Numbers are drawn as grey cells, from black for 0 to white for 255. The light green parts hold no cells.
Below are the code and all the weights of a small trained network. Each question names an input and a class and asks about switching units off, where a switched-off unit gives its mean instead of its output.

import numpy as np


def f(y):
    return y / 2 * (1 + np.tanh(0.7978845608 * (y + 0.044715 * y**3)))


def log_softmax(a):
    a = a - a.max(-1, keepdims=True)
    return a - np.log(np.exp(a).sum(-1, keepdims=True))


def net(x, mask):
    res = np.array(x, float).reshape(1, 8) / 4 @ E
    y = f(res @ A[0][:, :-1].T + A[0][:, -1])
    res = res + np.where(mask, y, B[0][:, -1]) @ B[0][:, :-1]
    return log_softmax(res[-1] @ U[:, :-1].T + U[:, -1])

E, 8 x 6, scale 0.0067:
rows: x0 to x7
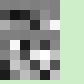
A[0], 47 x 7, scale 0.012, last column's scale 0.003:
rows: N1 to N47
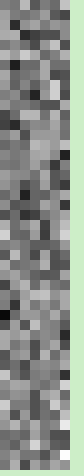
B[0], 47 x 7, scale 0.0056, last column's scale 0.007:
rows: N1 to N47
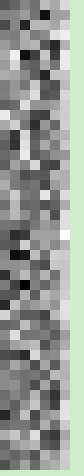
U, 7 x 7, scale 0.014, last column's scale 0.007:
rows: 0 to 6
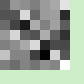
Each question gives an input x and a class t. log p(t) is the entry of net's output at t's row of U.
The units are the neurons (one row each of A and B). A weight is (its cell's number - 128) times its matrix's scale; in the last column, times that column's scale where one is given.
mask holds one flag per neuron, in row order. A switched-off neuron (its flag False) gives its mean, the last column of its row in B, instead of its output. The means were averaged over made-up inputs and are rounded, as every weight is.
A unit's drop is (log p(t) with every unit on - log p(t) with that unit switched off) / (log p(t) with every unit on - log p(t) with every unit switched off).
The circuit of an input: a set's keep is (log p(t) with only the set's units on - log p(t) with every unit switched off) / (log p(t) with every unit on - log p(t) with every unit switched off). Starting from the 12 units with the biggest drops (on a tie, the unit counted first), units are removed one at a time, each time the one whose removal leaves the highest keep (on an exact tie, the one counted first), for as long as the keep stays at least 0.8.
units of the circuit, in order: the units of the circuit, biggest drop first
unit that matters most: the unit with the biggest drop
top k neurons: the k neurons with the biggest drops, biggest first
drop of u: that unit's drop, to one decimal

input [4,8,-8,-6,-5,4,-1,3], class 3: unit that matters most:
N13
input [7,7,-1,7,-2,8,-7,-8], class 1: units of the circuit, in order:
(N15, N16)
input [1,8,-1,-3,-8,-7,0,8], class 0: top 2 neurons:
(N31, N3)
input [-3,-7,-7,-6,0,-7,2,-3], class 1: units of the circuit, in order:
(N11, N28)
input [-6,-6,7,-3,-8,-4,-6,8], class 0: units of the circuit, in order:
(N3, N6)
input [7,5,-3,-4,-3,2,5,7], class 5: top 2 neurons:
(N32, N12)
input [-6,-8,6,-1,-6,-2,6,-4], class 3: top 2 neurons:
(N6, N34)
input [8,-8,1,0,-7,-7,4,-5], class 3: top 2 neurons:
(N6, N34)
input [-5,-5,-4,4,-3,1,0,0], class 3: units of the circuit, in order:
(N6, N26)
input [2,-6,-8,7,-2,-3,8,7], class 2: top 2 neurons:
(N29, N26)
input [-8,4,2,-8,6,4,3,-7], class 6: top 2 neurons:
(N20, N32)
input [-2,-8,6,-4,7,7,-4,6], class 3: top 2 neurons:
(N6, N39)
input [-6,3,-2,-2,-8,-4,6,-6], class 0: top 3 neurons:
(N31, N7, N42)
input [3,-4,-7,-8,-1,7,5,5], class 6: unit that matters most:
N29
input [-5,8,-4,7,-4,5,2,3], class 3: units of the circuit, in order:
(N13, N7)
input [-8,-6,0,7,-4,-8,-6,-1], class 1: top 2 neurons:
(N42, N11)
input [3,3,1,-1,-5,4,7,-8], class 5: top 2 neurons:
(N8, N27)
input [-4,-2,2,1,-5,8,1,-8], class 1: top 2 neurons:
(N30, N15)
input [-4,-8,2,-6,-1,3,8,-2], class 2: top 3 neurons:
(N26, N36, N29)
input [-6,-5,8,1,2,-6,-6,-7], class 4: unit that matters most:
N41
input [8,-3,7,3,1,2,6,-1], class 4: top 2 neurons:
(N10, N5)
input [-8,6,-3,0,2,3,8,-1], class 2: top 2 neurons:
(N26, N36)
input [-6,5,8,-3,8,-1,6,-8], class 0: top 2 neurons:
(N4, N20)
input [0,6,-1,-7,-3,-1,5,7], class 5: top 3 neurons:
(N32, N12, N6)
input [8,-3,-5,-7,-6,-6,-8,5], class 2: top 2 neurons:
(N3, N24)
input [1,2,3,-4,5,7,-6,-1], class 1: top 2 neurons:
(N14, N15)
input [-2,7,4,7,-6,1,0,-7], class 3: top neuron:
(N7)
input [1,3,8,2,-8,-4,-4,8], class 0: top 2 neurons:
(N31, N3)
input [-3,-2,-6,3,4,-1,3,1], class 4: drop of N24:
0.2
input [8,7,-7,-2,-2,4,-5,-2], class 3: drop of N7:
0.3
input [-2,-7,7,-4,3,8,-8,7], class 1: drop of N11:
-0.1
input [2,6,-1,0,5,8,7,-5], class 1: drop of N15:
0.3
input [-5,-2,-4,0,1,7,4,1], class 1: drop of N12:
0.0
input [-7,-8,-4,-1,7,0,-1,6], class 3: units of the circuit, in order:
(N6)
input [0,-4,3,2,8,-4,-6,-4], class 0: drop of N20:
0.1
